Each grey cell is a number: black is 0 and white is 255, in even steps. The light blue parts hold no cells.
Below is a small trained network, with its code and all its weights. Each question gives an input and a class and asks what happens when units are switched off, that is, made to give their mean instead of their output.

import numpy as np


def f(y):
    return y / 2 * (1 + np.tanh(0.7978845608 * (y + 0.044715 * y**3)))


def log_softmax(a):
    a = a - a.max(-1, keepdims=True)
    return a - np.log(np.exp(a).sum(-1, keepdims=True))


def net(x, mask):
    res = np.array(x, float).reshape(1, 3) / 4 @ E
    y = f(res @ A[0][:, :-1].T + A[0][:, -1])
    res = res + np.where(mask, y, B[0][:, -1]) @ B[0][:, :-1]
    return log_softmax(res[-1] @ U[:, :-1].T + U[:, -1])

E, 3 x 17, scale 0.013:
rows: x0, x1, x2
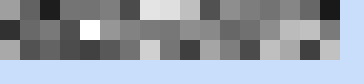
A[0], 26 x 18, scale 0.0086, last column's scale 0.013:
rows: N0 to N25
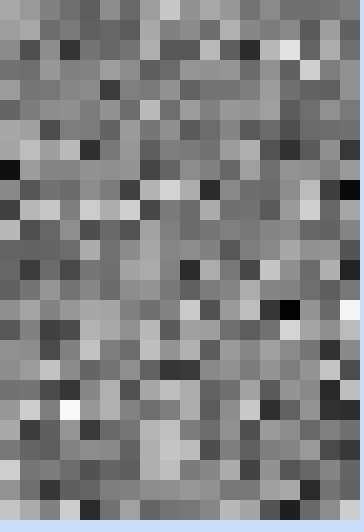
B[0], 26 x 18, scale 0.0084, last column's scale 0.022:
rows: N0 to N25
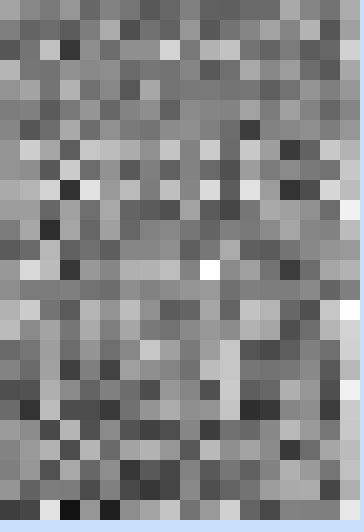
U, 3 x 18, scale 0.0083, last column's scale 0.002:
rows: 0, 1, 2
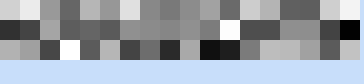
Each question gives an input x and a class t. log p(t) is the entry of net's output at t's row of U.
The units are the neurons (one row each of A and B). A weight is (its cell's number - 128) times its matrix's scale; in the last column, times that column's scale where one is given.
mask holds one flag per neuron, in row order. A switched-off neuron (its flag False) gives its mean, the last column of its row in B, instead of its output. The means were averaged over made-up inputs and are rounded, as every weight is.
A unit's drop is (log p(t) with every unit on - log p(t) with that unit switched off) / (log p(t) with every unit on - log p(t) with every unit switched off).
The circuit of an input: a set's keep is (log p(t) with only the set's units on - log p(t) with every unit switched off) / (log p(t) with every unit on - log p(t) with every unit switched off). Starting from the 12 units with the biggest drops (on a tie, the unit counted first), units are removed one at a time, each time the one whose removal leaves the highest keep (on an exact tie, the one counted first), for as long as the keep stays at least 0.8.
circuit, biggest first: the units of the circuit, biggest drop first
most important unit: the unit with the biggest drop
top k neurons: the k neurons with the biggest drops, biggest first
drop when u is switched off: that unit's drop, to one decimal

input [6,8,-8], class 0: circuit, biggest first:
[N15]
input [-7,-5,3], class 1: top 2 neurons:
[N15 N25]
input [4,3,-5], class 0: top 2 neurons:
[N15 N9]
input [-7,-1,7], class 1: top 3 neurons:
[N15 N2 N18]
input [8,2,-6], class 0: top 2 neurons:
[N9 N15]
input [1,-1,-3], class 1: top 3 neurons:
[N9 N16 N7]
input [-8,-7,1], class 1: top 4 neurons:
[N25 N15 N18 N9]
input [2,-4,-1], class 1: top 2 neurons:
[N25 N9]
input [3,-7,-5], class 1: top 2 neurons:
[N20 N25]
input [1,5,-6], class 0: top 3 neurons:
[N15 N21 N23]
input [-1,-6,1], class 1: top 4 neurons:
[N25 N15 N9 N16]
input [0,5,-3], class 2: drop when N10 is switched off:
0.1
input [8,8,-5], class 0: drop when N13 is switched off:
0.0
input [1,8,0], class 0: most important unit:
N16
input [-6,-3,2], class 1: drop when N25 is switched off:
0.1
